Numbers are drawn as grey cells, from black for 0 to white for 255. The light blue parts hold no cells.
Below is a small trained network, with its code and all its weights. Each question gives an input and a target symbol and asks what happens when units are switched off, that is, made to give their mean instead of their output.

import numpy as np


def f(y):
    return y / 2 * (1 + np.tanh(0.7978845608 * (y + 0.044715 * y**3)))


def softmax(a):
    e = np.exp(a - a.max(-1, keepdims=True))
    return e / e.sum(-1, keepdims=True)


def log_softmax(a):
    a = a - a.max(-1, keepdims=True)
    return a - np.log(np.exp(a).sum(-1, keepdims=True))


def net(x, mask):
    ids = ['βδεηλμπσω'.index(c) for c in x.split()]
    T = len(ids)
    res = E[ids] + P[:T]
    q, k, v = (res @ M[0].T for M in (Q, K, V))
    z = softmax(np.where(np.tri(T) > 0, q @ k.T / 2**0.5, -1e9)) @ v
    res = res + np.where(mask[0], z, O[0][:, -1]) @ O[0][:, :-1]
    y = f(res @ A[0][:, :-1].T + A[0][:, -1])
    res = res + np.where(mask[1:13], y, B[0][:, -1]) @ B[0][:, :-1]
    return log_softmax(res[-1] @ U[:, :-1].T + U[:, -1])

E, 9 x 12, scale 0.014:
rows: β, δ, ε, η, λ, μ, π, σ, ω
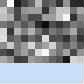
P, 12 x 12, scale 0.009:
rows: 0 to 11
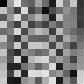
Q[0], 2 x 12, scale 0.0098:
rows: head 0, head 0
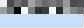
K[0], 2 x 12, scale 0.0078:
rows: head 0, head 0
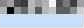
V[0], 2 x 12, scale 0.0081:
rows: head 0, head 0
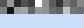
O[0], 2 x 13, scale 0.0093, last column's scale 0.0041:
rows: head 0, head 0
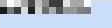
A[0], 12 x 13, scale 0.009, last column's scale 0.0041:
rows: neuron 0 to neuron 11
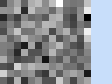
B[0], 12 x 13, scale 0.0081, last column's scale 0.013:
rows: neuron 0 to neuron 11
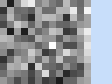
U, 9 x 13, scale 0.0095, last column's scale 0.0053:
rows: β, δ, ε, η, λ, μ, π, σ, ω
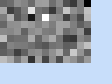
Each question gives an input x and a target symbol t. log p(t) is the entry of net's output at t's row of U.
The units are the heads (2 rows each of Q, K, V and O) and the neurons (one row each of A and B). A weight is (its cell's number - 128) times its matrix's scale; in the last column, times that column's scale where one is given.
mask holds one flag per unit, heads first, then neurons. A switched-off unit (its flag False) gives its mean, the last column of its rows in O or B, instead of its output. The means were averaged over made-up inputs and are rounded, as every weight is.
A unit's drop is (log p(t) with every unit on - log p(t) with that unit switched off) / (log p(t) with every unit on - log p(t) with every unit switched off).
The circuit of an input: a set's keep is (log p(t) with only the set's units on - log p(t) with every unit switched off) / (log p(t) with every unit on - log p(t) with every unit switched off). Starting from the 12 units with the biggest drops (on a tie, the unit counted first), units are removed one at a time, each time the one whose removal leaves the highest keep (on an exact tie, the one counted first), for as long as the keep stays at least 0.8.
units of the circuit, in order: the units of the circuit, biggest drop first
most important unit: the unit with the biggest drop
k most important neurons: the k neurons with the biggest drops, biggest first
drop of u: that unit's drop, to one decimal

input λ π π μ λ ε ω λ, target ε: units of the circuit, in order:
[neuron 10; neuron 7]
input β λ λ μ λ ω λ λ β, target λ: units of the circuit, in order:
[neuron 4; head 0; neuron 1]
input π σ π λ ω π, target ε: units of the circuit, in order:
[neuron 7; neuron 10]
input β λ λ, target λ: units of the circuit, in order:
[head 0; neuron 4]
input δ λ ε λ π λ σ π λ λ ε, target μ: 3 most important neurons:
[neuron 6; neuron 7; neuron 0]
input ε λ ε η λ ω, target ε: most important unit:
neuron 10
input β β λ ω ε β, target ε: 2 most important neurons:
[neuron 7; neuron 10]
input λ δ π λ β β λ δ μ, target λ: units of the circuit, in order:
[head 0; neuron 4; neuron 1]
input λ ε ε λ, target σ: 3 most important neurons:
[neuron 7; neuron 2; neuron 8]
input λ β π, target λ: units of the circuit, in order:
[head 0; neuron 4]
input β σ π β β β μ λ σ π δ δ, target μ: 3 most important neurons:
[neuron 1; neuron 10; neuron 9]
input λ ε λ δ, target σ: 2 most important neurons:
[neuron 7; neuron 2]
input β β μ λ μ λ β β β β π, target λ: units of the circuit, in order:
[head 0; neuron 4; neuron 1]
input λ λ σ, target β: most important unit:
neuron 0
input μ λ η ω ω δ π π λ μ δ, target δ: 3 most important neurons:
[neuron 0; neuron 1; neuron 4]
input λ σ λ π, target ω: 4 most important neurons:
[neuron 4; neuron 5; neuron 8; neuron 0]
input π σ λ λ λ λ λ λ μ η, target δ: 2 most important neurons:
[neuron 7; neuron 6]
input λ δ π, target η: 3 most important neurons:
[neuron 0; neuron 4; neuron 9]
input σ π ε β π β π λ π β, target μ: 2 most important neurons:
[neuron 6; neuron 1]
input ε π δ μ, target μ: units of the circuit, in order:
[neuron 1]
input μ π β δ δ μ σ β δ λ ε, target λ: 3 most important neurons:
[neuron 4; neuron 1; neuron 6]
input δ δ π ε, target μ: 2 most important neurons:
[neuron 6; neuron 1]
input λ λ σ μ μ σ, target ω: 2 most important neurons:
[neuron 8; neuron 10]
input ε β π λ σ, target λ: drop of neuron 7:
0.0
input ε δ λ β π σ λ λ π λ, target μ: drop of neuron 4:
-0.1
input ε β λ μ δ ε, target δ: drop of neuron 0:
-0.1
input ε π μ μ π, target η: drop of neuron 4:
0.2
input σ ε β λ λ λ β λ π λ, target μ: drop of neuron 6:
0.2
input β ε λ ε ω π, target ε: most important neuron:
[neuron 7]
